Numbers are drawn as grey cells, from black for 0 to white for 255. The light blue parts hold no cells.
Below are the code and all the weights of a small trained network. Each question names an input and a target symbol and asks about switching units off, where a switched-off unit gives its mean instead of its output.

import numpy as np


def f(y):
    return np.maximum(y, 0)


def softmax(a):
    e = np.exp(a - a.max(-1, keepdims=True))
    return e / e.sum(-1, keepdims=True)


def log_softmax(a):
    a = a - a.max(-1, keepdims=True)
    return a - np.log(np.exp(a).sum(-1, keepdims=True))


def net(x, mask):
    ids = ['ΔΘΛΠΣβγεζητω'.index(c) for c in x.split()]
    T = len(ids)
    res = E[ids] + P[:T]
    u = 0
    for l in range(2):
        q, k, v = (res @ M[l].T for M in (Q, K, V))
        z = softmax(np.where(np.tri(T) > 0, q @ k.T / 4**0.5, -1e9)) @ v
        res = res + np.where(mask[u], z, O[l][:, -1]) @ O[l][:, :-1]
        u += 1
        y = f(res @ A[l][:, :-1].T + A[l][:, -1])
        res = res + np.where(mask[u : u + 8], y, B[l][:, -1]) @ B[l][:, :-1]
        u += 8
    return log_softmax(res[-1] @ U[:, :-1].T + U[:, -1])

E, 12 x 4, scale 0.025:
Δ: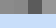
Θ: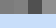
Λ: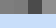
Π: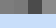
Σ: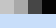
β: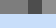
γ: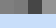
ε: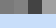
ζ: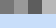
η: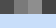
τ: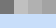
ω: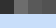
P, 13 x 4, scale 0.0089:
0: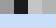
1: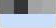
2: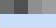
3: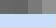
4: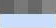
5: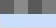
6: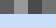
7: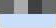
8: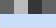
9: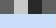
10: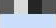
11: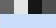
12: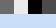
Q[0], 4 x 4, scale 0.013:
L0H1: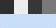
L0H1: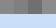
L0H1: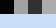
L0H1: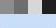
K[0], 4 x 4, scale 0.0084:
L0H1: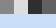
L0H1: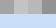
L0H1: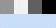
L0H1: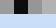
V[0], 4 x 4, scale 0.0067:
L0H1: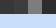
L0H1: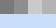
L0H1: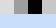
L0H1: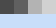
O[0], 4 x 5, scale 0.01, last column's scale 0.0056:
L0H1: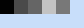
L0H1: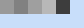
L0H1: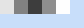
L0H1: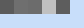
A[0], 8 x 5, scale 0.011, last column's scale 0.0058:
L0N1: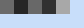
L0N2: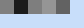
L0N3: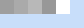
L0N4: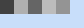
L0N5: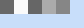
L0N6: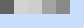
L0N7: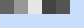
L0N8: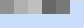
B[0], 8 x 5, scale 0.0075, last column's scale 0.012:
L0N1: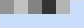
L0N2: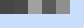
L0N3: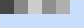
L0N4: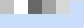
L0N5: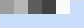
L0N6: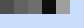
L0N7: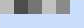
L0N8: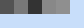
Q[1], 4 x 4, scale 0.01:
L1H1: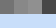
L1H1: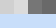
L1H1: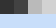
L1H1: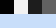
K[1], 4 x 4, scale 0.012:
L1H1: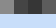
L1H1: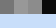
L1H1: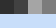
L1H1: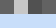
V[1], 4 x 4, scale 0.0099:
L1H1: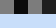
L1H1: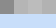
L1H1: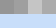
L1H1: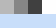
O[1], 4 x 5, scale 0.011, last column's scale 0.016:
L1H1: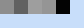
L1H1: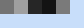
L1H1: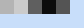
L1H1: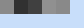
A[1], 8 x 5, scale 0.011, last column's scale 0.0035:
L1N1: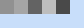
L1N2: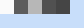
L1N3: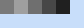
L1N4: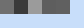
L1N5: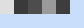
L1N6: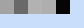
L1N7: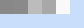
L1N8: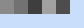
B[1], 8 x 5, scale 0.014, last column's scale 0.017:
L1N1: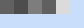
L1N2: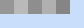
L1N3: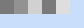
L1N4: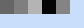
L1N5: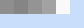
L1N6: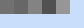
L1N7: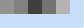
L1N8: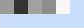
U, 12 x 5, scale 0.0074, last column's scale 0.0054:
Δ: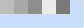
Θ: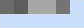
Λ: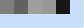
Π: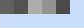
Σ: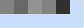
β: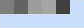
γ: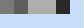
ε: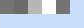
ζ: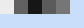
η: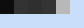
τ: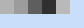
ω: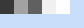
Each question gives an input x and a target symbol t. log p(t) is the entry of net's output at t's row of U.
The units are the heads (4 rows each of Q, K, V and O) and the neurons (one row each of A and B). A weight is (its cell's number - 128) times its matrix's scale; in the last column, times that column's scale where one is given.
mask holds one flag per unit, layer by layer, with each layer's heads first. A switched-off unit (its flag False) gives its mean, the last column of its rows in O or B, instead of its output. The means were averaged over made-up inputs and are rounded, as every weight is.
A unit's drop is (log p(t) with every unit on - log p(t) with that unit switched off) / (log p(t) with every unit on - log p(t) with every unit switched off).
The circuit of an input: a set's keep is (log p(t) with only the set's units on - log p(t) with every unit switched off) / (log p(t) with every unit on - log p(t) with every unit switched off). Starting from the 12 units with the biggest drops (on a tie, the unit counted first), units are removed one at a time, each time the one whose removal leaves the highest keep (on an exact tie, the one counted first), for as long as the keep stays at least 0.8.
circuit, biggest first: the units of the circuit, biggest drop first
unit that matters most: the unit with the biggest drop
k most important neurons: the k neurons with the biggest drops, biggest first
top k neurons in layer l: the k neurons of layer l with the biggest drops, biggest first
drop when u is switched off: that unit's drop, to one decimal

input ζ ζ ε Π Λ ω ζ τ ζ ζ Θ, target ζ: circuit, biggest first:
(L0N5, L1H1, L0H1)
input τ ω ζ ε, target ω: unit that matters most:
L0N1
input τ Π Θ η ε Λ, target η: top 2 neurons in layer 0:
(L0N4, L0N5)
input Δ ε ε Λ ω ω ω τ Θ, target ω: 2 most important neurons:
(L0N1, L0N7)
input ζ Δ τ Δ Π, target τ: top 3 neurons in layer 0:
(L0N5, L0N6, L0N3)
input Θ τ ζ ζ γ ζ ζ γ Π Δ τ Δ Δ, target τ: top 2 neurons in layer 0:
(L0N5, L0N6)
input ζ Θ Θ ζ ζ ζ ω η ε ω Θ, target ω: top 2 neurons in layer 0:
(L0N1, L0N4)
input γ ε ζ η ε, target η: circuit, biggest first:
(L0H1, L0N4, L1H1)
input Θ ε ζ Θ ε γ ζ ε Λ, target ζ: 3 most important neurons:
(L0N5, L0N4, L1N3)
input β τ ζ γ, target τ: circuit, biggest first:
(L1H1, L0H1, L0N6)
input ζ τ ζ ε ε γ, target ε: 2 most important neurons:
(L0N3, L1N5)
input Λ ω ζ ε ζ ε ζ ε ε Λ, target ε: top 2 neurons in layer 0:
(L0N3, L0N1)
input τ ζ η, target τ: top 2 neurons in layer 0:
(L0N1, L0N3)
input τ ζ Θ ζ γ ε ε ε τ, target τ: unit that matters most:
L0N5
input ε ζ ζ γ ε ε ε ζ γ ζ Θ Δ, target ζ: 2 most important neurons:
(L0N5, L1N3)
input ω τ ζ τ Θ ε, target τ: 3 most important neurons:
(L0N6, L0N5, L0N4)
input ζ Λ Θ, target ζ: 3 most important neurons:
(L0N5, L1N3, L0N6)
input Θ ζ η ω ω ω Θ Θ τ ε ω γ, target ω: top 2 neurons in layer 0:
(L0N1, L0N4)
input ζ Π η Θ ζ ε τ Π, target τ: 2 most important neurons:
(L0N5, L0N3)
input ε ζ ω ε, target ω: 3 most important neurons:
(L0N1, L0N4, L1N8)
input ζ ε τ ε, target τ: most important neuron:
(L0N3)
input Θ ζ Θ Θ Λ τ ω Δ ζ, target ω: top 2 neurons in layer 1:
(L1N8, L1N6)
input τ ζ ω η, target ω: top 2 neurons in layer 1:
(L1N8, L1N1)
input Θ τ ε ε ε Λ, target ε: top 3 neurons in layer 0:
(L0N3, L0N1, L0N4)
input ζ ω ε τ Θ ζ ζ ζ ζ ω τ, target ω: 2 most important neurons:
(L0N1, L0N3)
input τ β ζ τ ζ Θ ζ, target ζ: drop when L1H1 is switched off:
0.4
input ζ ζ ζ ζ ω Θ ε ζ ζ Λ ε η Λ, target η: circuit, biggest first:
(L0H1)
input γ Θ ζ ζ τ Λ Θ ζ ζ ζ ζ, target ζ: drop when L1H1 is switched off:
0.3
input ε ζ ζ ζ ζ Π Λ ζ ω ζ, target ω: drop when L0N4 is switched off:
0.2
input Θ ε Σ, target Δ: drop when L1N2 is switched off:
0.4
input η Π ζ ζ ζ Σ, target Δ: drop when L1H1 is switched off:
0.2
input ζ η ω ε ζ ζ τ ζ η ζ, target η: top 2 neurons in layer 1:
(L1N1, L1N5)
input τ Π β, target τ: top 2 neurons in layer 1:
(L1N8, L1N5)
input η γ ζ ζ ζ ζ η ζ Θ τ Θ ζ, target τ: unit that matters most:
L0N6
